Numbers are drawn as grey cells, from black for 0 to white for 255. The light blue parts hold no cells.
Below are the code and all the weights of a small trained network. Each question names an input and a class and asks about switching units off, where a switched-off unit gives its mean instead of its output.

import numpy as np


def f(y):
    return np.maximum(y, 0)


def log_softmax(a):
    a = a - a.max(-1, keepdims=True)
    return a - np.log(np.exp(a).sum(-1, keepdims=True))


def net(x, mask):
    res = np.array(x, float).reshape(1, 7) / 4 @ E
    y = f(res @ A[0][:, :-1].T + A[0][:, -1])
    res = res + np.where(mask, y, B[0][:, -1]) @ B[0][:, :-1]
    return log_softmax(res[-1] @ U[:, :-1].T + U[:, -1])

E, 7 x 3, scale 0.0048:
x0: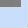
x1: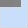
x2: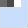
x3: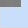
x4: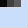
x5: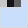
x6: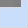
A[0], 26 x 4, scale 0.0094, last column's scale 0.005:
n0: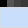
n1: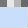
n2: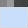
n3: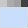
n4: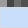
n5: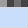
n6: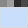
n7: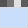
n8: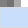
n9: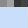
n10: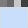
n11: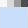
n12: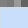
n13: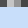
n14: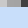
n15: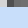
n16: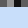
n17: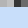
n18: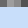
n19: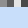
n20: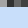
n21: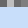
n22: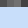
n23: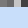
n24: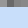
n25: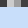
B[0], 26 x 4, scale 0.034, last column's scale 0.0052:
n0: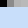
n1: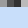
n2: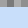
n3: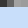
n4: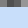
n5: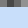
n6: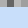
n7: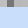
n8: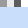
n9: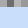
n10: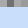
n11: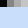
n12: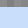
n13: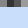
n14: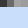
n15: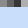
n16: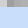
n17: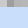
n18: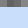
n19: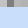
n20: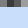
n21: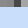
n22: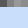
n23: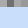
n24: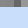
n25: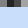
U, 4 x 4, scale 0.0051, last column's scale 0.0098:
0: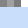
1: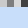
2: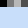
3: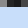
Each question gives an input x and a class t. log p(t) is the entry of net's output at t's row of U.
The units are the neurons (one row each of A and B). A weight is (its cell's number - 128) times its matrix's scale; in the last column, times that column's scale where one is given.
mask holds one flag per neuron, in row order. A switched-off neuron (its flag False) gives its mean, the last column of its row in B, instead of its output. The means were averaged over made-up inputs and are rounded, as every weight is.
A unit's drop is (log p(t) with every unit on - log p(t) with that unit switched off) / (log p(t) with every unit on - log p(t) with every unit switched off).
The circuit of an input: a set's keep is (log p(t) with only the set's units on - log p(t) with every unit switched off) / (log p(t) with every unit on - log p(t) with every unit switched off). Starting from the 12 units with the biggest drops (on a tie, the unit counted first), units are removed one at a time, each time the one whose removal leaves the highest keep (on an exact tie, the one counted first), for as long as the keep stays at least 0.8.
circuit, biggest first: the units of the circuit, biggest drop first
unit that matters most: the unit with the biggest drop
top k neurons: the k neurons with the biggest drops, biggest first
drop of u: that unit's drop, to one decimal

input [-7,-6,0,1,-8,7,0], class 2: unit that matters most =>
n11
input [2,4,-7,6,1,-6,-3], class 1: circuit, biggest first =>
(n16, n17)
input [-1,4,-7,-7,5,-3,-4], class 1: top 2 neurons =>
(n16, n6)
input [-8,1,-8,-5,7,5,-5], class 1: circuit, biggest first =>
(n16, n6)
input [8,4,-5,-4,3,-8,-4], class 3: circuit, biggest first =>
(n25, n13)
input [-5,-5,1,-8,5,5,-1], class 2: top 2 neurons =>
(n0, n1)
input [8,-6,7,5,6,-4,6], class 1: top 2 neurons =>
(n7, n11)
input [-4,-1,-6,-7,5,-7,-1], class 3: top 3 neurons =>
(n25, n13, n21)
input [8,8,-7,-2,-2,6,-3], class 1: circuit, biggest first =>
(n17, n6)
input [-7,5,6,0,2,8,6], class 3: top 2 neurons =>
(n20, n15)
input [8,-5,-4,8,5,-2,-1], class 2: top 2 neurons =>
(n0, n8)
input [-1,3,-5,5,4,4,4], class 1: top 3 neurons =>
(n16, n6, n11)
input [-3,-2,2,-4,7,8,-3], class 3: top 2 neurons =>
(n20, n11)
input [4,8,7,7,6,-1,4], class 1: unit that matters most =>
n7
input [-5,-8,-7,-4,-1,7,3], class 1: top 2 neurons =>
(n17, n16)
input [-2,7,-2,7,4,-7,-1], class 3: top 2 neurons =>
(n25, n13)
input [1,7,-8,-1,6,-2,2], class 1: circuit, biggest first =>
(n16, n6)
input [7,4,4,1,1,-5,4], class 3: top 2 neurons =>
(n25, n1)
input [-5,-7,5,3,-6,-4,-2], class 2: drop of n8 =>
-0.2
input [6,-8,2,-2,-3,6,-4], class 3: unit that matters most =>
n15
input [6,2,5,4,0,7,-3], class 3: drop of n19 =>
-0.1
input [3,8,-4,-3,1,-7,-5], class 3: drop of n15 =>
0.0
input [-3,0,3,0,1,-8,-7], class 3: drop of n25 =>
0.1
